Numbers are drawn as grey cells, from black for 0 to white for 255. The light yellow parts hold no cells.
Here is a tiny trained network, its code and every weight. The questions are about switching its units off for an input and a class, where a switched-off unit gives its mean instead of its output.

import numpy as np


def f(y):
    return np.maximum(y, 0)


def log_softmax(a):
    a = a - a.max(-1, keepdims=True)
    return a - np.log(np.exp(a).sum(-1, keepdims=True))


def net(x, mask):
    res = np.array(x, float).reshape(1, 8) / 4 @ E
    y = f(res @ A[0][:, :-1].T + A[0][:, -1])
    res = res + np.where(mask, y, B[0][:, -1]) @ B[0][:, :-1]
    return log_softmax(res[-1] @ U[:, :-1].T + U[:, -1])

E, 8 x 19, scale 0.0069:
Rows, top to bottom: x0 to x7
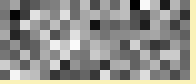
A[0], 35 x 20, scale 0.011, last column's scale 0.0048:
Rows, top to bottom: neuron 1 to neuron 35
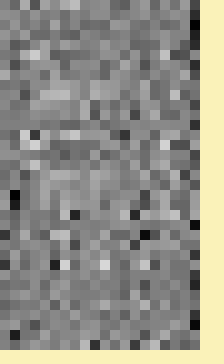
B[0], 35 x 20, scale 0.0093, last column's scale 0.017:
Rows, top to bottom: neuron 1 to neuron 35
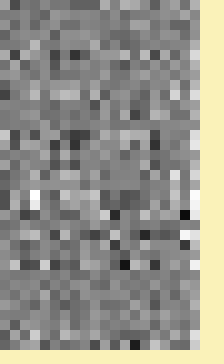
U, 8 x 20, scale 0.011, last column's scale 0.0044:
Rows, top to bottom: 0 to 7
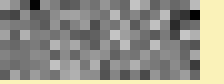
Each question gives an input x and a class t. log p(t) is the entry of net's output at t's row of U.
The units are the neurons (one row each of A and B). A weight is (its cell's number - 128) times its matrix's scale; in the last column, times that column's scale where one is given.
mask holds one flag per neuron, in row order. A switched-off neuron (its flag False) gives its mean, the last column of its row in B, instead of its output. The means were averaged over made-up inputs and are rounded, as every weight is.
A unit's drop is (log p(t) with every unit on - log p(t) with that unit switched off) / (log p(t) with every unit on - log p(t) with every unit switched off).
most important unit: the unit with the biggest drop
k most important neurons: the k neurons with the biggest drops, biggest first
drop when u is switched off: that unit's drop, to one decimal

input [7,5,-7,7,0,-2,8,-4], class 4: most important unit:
neuron 22
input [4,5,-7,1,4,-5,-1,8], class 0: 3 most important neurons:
neuron 27; neuron 20; neuron 21
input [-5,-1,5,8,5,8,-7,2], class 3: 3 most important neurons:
neuron 14; neuron 24; neuron 22
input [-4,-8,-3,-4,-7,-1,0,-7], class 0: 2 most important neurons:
neuron 20; neuron 24
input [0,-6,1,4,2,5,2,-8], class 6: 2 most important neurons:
neuron 14; neuron 24
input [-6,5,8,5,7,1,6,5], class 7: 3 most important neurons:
neuron 20; neuron 21; neuron 22
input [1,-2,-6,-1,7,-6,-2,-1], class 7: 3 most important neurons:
neuron 14; neuron 22; neuron 6
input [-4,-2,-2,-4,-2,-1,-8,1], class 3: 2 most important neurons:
neuron 24; neuron 22
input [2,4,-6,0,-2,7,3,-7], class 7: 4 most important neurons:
neuron 10; neuron 21; neuron 18; neuron 20
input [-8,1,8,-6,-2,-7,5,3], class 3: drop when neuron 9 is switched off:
0.0
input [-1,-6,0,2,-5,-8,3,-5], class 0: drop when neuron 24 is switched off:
0.2
